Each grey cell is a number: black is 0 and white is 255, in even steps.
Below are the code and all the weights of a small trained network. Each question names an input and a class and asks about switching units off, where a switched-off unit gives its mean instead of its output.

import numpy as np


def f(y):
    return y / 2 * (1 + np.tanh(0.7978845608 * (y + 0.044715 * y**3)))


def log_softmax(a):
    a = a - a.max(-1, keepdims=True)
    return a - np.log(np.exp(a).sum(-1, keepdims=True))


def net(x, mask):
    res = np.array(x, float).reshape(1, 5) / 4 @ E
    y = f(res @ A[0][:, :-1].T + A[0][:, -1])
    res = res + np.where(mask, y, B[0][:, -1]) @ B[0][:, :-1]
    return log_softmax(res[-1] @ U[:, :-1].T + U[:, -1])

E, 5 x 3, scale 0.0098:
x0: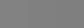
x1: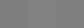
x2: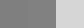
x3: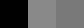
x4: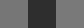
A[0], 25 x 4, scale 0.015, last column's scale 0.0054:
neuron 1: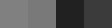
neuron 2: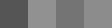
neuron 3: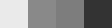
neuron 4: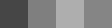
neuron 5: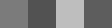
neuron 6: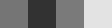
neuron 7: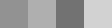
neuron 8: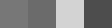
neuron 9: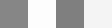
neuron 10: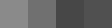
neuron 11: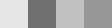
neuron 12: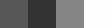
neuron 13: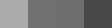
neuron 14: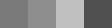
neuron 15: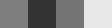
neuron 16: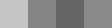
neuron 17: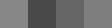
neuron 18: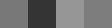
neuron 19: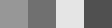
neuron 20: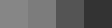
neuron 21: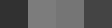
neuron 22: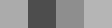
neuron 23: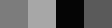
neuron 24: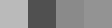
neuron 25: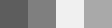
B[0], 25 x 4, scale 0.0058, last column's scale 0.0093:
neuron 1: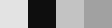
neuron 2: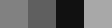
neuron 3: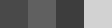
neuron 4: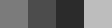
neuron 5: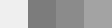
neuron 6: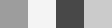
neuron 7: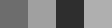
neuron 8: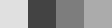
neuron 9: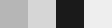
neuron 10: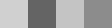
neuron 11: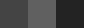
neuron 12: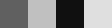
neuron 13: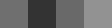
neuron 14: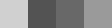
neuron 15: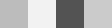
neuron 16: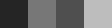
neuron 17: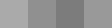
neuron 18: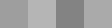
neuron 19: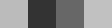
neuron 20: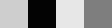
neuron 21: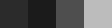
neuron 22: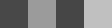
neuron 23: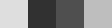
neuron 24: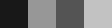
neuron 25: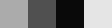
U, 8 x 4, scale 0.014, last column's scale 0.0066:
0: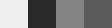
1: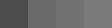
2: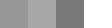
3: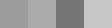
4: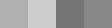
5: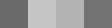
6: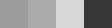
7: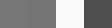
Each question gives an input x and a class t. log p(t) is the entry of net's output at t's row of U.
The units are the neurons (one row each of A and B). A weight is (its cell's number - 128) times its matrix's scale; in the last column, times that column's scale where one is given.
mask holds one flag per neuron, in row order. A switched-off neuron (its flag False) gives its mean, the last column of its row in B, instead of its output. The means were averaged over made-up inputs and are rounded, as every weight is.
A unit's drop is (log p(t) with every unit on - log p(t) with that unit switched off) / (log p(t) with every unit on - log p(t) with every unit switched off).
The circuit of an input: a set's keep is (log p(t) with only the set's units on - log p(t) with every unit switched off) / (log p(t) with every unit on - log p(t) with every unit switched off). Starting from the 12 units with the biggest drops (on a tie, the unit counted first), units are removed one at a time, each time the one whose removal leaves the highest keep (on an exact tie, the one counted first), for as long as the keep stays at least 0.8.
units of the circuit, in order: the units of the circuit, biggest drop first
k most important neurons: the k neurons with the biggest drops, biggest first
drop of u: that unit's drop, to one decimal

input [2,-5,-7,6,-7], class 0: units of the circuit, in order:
(neuron 23; neuron 1)
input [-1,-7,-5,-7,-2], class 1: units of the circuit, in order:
(neuron 16; neuron 3; neuron 11)
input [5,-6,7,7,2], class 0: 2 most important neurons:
(neuron 8; neuron 25)
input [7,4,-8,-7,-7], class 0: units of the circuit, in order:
(neuron 23)
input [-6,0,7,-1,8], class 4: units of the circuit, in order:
(neuron 6; neuron 15)
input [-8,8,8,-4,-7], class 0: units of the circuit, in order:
(neuron 19; neuron 14)
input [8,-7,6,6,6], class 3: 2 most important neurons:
(neuron 12; neuron 6)
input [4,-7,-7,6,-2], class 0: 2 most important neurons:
(neuron 23; neuron 1)
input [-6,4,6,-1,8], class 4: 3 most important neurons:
(neuron 6; neuron 15; neuron 12)
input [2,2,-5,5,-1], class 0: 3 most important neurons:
(neuron 23; neuron 1; neuron 24)
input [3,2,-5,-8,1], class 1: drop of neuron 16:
0.1
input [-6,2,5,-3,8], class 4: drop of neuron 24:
0.0
